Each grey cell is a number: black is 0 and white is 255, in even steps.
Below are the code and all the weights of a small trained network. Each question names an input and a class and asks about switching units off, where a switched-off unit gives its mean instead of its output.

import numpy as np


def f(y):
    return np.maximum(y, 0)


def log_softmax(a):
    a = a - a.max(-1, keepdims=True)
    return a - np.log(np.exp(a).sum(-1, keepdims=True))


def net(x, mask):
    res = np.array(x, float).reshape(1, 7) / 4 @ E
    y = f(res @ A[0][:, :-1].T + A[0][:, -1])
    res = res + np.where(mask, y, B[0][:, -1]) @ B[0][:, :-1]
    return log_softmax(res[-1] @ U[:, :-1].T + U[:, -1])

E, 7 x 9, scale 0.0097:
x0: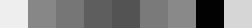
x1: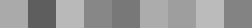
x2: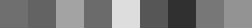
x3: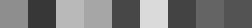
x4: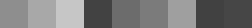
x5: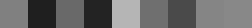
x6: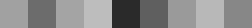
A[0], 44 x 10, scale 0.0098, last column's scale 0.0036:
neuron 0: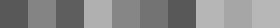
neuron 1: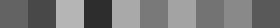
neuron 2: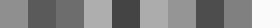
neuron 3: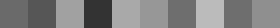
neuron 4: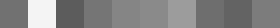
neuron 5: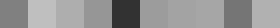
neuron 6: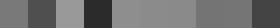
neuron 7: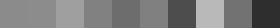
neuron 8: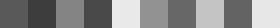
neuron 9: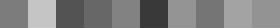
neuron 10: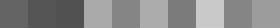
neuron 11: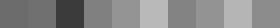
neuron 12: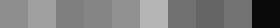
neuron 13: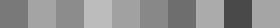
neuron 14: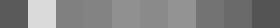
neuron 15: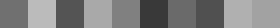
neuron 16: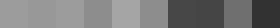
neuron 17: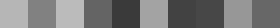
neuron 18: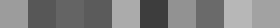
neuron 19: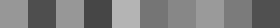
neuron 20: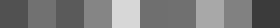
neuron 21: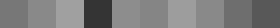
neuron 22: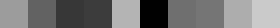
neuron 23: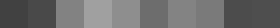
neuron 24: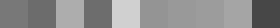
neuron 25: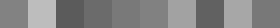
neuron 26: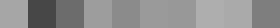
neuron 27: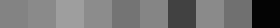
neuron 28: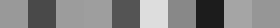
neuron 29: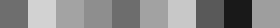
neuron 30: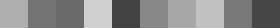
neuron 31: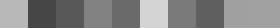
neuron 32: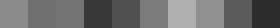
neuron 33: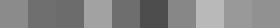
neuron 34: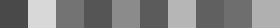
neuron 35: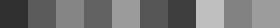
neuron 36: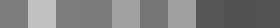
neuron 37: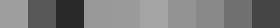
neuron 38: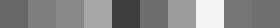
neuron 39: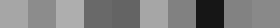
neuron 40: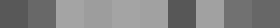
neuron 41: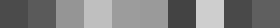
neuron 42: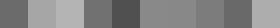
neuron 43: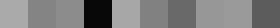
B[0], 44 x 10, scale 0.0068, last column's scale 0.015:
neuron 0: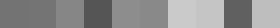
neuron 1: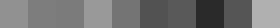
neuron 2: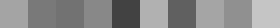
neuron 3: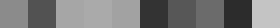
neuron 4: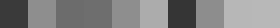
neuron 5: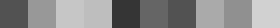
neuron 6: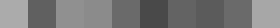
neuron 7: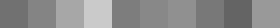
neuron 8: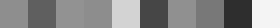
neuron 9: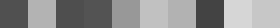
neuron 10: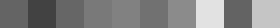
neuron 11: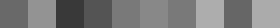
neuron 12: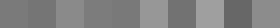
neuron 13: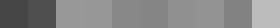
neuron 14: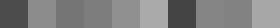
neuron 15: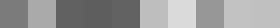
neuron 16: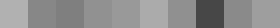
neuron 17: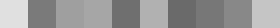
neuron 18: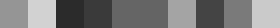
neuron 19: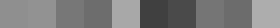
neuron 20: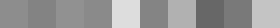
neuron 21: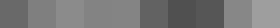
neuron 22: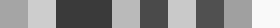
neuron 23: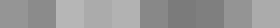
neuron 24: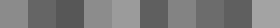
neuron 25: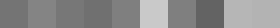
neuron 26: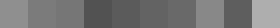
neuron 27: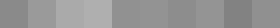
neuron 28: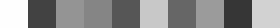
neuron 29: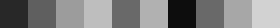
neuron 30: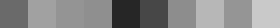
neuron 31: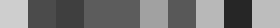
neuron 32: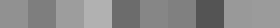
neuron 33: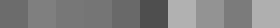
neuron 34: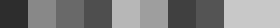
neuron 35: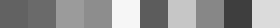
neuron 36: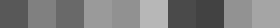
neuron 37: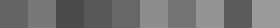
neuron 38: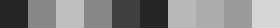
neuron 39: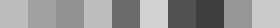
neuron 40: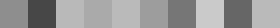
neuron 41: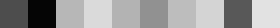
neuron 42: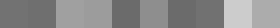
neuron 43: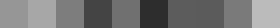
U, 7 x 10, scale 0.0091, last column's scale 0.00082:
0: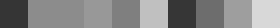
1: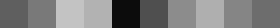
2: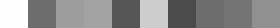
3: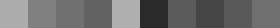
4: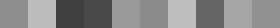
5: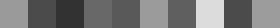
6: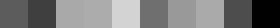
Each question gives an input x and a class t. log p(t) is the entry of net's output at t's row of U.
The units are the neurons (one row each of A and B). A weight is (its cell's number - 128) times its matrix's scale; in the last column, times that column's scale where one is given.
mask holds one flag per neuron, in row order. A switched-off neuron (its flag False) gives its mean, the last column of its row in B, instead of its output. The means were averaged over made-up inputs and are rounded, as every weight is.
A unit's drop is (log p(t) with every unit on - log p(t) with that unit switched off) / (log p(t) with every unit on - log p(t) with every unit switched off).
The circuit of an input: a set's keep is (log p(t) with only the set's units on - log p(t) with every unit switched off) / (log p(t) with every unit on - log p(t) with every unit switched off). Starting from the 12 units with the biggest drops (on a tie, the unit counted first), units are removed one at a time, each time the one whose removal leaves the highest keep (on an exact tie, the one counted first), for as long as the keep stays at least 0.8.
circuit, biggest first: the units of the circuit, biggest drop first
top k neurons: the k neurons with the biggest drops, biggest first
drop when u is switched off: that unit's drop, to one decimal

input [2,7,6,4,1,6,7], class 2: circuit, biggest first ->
[neuron 17]
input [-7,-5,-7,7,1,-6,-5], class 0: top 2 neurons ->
[neuron 29; neuron 4]
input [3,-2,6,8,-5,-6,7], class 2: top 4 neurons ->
[neuron 28; neuron 17; neuron 31; neuron 2]
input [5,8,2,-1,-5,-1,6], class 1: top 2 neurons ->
[neuron 30; neuron 38]
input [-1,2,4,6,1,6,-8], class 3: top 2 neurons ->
[neuron 43; neuron 1]
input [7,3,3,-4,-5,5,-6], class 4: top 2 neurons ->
[neuron 22; neuron 18]
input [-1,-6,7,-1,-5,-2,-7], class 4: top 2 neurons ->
[neuron 22; neuron 15]
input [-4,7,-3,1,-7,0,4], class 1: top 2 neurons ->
[neuron 30; neuron 38]
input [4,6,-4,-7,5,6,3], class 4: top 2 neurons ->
[neuron 8; neuron 9]
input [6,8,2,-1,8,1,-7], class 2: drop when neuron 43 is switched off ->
0.0
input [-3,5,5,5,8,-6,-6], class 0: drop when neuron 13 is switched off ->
0.1
